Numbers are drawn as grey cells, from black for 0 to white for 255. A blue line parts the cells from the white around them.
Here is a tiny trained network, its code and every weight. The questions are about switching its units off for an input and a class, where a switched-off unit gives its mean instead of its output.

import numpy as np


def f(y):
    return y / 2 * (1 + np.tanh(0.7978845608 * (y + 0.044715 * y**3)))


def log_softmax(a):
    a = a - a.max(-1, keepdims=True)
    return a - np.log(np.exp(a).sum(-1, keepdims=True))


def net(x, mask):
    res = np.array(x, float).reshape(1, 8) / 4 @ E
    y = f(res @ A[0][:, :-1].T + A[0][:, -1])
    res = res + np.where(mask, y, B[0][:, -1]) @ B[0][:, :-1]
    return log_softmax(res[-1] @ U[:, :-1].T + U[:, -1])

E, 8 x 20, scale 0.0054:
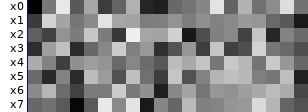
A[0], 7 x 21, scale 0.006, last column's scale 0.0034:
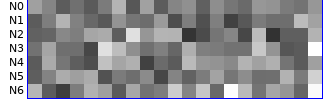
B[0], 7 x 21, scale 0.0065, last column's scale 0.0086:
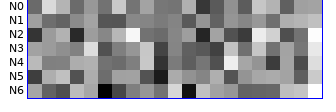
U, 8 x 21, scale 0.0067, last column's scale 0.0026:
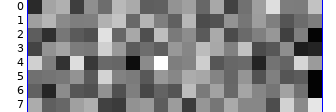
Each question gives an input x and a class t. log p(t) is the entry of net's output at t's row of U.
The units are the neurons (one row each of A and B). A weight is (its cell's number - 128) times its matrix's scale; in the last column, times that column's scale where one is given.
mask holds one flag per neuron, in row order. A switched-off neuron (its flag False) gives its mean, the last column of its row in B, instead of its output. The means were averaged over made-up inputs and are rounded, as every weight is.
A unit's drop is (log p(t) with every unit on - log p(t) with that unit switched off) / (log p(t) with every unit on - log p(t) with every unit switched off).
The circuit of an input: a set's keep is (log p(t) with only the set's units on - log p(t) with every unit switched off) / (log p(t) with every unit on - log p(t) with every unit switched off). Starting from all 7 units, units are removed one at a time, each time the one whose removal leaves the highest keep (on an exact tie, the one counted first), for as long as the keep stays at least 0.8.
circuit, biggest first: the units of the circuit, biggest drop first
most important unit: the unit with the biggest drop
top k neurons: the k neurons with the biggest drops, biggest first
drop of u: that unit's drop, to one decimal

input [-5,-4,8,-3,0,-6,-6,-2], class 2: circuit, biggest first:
(N2, N6, N3)
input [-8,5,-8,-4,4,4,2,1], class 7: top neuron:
(N6)
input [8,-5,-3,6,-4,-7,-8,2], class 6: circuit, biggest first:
(N6, N2)
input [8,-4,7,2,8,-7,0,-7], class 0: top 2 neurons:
(N5, N6)
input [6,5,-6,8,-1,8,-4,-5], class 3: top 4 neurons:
(N2, N4, N0, N3)
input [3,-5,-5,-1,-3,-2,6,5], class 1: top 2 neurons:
(N6, N0)
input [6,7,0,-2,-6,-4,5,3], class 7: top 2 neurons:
(N4, N2)
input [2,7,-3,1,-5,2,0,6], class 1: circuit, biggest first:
(N6, N4)
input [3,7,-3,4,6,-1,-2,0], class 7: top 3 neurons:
(N4, N2, N3)
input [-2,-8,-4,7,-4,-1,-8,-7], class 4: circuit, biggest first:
(N2, N3)
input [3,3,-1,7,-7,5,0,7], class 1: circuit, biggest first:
(N4, N6)
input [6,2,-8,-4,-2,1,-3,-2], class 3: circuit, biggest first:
(N2, N6, N3)
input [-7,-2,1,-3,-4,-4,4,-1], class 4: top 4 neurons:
(N2, N5, N4, N3)
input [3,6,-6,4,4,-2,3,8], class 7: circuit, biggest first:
(N4)
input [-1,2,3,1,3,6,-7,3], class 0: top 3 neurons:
(N2, N4, N1)
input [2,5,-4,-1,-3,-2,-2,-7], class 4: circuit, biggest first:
(N2, N3)
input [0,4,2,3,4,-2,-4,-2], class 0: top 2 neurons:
(N4, N6)
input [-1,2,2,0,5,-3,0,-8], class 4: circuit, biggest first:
(N2, N3, N4)
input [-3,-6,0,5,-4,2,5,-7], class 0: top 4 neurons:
(N6, N4, N5, N0)
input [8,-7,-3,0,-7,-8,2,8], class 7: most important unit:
N1
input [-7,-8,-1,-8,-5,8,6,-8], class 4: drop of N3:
0.4
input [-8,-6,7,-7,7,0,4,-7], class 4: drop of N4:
0.5
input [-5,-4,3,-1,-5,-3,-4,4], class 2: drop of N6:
0.2
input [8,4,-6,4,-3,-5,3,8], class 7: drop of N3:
0.1
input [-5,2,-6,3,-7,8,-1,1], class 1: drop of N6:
0.8
